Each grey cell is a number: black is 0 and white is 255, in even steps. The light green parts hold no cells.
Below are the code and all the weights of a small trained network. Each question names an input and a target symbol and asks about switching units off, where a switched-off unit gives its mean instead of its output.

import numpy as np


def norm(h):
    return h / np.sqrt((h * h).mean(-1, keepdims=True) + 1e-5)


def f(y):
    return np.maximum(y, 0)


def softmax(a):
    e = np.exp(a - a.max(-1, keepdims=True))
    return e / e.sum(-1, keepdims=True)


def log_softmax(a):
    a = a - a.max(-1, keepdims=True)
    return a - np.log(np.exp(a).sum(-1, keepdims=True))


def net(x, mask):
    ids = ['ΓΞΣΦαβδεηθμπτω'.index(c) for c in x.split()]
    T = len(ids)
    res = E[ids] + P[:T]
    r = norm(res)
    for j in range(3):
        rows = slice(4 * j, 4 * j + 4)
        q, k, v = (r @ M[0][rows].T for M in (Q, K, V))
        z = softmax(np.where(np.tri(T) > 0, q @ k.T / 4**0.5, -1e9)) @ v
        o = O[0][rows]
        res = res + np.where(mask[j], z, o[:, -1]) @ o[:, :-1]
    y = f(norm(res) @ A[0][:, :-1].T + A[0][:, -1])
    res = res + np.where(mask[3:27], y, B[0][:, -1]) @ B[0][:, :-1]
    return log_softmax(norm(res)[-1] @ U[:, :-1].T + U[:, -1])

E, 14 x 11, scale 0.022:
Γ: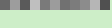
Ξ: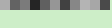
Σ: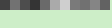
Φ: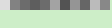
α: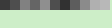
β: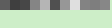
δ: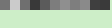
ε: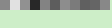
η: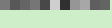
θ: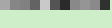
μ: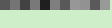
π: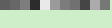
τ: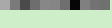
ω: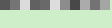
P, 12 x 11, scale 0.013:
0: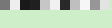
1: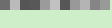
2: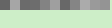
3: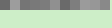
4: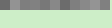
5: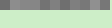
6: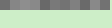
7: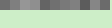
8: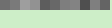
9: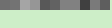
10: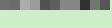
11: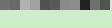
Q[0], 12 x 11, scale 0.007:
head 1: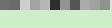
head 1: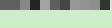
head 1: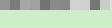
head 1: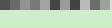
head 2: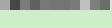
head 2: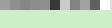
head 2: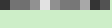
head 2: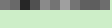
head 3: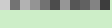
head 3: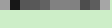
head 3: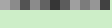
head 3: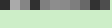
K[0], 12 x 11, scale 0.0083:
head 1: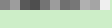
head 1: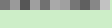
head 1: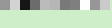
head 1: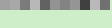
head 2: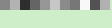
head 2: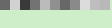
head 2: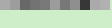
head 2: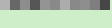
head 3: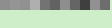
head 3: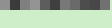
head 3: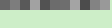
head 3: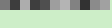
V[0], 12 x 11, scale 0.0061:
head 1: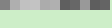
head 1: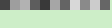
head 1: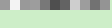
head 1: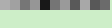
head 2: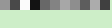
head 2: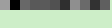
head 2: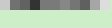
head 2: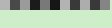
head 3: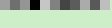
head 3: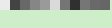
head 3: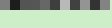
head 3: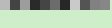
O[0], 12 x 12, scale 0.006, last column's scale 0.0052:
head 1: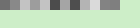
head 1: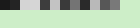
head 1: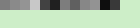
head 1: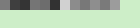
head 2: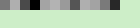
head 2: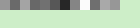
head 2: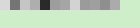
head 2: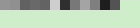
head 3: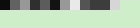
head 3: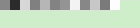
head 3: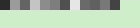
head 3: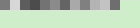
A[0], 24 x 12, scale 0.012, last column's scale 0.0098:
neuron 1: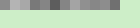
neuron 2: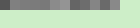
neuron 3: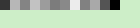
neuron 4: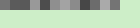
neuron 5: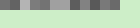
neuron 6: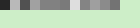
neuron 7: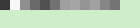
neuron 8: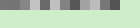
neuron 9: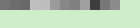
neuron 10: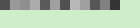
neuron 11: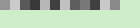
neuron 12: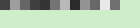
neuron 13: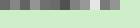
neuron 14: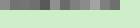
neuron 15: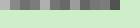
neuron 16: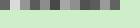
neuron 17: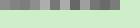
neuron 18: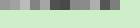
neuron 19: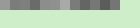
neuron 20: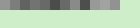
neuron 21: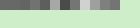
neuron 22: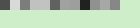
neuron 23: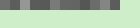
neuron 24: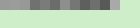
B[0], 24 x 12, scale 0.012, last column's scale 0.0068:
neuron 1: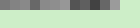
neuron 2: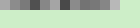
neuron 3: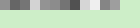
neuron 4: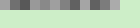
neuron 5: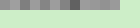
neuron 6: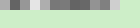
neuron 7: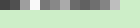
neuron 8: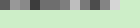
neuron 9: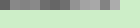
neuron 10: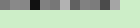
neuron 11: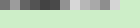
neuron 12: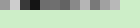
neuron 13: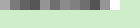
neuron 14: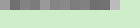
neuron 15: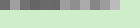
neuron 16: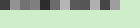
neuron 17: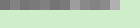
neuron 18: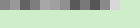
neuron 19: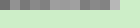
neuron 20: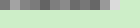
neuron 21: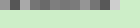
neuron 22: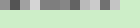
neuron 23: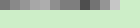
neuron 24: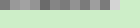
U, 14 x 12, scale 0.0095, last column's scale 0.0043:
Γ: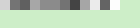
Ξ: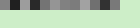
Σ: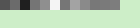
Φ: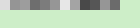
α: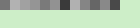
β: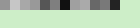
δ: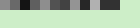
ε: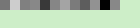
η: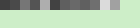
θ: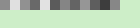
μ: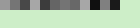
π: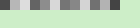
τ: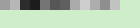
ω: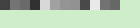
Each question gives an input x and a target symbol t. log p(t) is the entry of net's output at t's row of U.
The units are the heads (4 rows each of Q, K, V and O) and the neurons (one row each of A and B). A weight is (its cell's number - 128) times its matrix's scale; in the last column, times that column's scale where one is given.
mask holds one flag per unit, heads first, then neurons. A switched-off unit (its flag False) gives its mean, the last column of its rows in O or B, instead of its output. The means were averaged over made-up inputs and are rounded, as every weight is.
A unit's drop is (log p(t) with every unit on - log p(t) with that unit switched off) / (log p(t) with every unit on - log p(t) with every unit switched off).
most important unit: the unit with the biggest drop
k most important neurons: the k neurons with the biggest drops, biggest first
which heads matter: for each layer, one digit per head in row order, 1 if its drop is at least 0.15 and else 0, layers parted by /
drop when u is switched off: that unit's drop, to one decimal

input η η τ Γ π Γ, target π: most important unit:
neuron 8
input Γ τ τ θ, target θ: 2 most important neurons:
(neuron 18; neuron 11)
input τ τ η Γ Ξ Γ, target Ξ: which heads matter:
101
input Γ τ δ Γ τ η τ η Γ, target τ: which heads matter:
011
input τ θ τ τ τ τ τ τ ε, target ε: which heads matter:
000
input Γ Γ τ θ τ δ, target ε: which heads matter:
000
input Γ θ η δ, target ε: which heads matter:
100
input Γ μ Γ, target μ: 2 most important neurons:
(neuron 8; neuron 13)
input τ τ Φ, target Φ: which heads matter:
011
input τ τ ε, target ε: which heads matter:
000
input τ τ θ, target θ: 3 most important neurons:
(neuron 18; neuron 1; neuron 11)
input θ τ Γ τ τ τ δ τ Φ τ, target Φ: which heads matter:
101
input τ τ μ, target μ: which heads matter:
010
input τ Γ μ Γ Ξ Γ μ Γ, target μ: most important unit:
head 3
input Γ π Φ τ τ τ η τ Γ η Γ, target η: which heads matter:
011
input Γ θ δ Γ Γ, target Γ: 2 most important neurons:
(neuron 22; neuron 2)
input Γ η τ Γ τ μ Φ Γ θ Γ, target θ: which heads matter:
111
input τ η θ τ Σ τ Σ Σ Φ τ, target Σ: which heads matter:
101
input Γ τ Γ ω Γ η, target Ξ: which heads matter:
000
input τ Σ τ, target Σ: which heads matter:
111
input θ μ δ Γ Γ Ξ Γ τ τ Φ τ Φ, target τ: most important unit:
head 1
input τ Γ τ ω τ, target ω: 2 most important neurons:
(neuron 22; neuron 6)
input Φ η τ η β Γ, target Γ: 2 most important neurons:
(neuron 3; neuron 22)
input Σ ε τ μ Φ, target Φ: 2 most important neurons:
(neuron 12; neuron 11)
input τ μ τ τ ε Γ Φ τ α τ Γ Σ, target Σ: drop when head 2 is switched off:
0.2
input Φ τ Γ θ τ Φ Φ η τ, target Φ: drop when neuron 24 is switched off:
0.0
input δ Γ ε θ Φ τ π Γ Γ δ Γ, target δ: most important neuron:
(neuron 8)
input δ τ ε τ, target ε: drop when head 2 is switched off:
1.1
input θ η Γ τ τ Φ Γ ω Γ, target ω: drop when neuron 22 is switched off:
0.2
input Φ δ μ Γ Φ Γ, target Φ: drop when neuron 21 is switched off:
0.1
